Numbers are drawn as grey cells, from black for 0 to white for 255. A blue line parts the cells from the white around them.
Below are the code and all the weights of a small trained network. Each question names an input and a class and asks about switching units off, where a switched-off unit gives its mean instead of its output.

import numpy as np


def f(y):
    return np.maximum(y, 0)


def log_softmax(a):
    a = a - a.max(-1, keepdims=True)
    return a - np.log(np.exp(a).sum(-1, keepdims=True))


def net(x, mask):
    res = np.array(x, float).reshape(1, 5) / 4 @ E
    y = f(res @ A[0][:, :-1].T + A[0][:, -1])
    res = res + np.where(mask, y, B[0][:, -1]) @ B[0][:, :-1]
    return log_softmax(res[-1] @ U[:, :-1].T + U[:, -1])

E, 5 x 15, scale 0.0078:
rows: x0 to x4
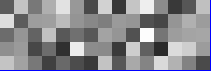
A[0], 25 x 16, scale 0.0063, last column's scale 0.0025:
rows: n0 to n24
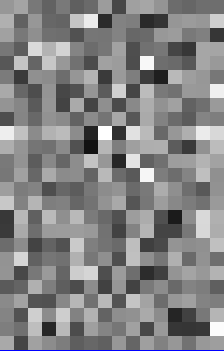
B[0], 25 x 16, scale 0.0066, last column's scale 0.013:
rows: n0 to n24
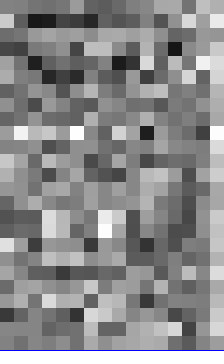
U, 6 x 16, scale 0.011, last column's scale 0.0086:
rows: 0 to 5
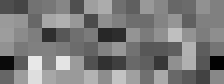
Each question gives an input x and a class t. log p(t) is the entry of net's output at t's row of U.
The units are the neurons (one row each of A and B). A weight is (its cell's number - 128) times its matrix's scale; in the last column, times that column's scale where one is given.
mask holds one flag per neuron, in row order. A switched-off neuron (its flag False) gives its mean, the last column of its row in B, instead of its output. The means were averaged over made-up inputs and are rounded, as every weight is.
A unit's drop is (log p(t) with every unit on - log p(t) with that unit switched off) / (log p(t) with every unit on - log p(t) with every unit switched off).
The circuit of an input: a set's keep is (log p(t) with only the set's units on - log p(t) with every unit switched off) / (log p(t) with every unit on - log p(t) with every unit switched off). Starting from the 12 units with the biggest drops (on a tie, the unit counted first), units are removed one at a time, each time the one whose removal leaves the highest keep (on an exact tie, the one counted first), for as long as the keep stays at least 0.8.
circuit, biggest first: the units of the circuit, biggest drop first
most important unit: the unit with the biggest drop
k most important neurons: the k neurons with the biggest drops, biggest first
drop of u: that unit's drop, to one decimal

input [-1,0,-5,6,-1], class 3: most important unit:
n17
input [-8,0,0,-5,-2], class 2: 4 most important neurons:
n15, n16, n5, n1
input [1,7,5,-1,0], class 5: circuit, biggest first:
n1, n9
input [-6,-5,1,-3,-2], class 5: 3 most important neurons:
n4, n20, n1
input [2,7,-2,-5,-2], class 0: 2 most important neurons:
n9, n3
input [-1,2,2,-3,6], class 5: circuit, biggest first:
n1, n4
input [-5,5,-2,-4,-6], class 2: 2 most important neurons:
n5, n1
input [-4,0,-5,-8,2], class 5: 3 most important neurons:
n4, n1, n20
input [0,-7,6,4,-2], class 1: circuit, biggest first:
n22, n5
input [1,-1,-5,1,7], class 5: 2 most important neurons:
n1, n4
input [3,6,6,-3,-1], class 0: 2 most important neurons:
n4, n3
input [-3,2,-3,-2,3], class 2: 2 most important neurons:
n9, n15
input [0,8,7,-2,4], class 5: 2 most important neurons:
n1, n9
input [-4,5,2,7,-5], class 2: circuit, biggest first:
n5
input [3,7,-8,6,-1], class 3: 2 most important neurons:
n1, n5
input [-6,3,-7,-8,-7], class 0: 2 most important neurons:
n3, n22
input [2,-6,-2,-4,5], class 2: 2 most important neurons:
n15, n16
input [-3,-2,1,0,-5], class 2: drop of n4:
-0.1
